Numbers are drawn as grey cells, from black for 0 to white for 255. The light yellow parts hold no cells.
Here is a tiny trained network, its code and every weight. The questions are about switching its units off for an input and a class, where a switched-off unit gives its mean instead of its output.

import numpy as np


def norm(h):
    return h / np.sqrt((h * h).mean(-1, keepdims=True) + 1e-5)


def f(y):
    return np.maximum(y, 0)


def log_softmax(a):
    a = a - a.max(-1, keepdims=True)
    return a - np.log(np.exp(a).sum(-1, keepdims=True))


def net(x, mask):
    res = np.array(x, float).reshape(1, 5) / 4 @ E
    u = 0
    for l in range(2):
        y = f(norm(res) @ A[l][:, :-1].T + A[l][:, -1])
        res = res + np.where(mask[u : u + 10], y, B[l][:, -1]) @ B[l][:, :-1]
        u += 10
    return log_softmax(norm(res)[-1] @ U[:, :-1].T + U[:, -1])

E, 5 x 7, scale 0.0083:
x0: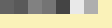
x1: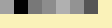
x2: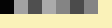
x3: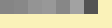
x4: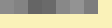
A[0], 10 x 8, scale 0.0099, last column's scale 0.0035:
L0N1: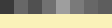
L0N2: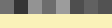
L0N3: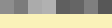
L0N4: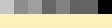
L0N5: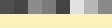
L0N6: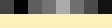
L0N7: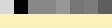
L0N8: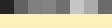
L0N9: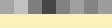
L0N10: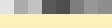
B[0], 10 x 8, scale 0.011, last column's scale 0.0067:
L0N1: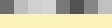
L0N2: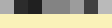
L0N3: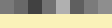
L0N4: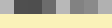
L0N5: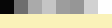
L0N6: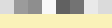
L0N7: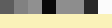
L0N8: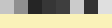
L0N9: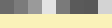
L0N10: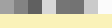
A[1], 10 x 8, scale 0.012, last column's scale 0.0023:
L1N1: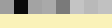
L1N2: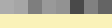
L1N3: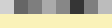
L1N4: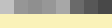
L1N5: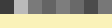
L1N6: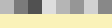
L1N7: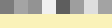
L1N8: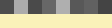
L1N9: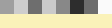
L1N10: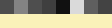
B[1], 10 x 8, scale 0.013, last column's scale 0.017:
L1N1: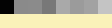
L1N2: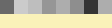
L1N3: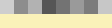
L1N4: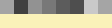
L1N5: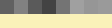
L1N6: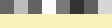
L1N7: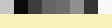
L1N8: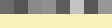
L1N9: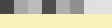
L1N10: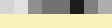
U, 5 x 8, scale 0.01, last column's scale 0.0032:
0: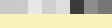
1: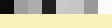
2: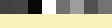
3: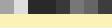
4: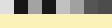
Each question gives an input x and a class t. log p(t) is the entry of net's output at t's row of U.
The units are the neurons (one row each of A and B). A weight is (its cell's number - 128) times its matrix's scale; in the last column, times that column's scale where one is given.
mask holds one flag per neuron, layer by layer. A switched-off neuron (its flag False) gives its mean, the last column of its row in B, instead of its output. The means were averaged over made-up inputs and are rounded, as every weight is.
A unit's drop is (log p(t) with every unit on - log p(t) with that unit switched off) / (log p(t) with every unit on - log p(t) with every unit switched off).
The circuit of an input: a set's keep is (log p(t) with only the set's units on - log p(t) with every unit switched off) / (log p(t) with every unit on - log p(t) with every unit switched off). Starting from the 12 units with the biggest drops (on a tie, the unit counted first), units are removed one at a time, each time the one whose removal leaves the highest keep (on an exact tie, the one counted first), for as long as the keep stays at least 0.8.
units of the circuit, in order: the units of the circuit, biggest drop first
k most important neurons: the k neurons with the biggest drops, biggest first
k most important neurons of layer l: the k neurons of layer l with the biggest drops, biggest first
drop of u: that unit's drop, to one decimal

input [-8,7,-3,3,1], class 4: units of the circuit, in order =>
(L0N7)
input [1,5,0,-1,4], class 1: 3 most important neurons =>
(L0N7, L1N1, L0N10)
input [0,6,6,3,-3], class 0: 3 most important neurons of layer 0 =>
(L0N5, L0N1, L0N10)
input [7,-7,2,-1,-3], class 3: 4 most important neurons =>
(L0N8, L1N10, L0N6, L0N10)
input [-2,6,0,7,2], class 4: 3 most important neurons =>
(L0N7, L0N10, L0N5)
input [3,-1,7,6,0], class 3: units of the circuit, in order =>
(L0N8, L1N10)
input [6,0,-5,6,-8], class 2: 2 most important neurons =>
(L0N5, L0N10)
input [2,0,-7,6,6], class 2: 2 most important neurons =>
(L0N10, L1N9)
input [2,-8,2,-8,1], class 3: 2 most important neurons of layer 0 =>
(L0N6, L0N5)
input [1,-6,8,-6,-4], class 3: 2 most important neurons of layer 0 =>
(L0N8, L0N9)
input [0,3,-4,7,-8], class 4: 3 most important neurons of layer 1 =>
(L1N9, L1N6, L1N2)
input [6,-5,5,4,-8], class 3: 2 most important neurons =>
(L0N8, L1N10)
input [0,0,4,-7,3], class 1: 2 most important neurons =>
(L0N10, L0N5)
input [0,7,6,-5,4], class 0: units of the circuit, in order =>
(L0N6)
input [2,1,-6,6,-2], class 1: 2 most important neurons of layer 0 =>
(L0N7, L0N6)
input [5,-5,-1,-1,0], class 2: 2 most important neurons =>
(L0N5, L0N7)
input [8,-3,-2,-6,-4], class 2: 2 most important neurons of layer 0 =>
(L0N5, L0N7)
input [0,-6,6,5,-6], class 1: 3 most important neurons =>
(L1N9, L1N6, L0N7)
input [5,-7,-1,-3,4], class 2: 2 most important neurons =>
(L0N7, L0N5)
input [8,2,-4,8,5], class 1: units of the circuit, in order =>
(L1N1)
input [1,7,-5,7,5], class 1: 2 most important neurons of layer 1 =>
(L1N7, L1N1)
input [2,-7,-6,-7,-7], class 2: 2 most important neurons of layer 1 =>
(L1N7, L1N10)
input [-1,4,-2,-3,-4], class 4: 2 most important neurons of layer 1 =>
(L1N6, L1N9)
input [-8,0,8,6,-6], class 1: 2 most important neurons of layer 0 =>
(L0N10, L0N6)
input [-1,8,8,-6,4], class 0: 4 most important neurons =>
(L0N5, L0N1, L1N3, L1N9)
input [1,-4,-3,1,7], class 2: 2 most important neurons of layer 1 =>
(L1N7, L1N10)
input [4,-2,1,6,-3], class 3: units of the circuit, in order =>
(L0N8)
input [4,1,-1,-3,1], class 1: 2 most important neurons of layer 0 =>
(L0N5, L0N6)
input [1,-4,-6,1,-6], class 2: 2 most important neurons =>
(L1N7, L1N10)
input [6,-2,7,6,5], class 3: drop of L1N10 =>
0.3
